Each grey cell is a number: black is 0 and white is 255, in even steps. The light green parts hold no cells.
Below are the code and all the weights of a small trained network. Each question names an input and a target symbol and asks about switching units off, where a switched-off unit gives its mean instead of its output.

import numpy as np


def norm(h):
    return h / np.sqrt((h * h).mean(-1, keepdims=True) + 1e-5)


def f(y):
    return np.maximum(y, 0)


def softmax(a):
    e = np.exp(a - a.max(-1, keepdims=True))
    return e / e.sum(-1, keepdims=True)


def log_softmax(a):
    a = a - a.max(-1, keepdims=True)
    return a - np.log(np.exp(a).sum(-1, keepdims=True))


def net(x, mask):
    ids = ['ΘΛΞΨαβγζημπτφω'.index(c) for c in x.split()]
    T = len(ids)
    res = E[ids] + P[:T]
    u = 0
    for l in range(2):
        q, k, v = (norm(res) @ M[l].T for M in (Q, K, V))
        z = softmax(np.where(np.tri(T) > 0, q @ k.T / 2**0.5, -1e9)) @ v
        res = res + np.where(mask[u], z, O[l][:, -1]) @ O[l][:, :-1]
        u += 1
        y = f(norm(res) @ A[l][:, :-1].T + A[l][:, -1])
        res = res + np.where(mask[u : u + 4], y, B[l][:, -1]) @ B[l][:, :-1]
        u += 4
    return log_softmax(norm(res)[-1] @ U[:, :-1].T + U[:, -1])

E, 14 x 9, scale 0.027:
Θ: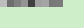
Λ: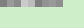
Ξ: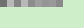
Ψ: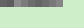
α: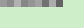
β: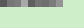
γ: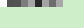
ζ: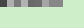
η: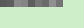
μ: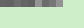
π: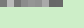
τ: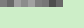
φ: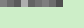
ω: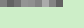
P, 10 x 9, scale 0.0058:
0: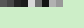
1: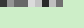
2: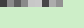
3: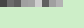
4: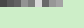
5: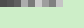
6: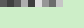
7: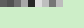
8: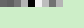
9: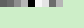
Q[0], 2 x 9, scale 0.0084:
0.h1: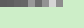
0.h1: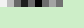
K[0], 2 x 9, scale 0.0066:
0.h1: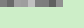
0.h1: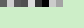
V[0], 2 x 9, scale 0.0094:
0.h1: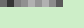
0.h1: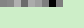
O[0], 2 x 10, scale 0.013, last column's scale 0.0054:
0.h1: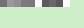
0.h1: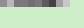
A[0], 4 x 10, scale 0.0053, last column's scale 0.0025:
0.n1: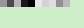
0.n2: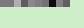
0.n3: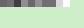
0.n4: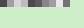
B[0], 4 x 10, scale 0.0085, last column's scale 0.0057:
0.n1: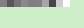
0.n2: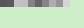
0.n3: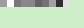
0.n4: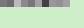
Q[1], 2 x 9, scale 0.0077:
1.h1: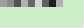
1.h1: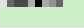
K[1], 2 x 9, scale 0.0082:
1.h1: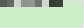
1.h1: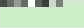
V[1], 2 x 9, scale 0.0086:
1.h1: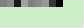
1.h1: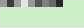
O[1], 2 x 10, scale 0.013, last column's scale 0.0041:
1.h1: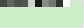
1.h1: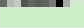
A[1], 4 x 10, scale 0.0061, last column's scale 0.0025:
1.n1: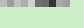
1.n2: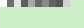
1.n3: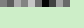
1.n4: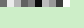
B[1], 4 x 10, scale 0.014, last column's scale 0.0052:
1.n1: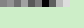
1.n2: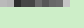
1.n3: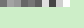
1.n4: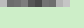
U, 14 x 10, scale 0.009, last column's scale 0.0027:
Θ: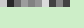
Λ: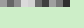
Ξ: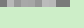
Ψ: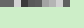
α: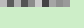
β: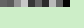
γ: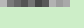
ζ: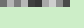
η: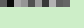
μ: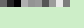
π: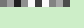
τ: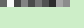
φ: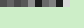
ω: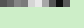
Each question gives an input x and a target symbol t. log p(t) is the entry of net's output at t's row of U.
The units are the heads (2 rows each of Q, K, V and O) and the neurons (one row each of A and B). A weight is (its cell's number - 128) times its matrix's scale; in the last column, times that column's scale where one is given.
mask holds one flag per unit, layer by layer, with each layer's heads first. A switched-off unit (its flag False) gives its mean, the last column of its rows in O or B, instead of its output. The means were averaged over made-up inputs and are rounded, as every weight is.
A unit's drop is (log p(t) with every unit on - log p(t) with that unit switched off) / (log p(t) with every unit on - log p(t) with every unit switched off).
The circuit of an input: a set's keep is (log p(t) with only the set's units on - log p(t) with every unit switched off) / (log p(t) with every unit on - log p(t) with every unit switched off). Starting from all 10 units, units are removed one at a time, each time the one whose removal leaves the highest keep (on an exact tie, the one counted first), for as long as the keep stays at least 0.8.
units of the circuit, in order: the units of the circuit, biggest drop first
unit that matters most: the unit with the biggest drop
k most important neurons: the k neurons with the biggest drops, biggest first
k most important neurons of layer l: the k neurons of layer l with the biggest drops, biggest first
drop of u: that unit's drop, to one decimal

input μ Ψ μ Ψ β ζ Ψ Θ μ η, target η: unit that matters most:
1.n3
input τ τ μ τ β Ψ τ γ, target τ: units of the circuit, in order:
[0.h1; 1.n1]
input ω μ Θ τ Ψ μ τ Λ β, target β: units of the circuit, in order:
[0.h1; 1.n3]
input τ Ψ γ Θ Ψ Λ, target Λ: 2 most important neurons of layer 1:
[1.n3; 1.n2]
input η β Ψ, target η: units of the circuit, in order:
[0.h1; 1.h1; 1.n3]
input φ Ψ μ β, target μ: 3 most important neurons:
[0.n1; 0.n2; 0.n4]
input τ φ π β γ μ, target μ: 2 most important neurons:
[0.n1; 1.n3]
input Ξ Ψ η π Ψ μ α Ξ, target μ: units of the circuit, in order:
[1.h1; 1.n3]
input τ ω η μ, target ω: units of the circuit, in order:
[0.h1; 1.n1]
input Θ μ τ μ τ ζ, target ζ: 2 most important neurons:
[1.n1; 1.n4]
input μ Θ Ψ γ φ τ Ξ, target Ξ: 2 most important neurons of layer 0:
[0.n1; 0.n2]
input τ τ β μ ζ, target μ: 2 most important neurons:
[0.n4; 1.n3]
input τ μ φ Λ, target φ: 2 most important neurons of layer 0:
[0.n2; 0.n3]
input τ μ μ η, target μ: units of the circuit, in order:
[1.h1]
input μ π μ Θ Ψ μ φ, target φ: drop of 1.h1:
0.2
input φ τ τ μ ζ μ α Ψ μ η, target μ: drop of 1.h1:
0.6
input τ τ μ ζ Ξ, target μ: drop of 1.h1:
0.8
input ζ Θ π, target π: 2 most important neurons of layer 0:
[0.n2; 0.n4]
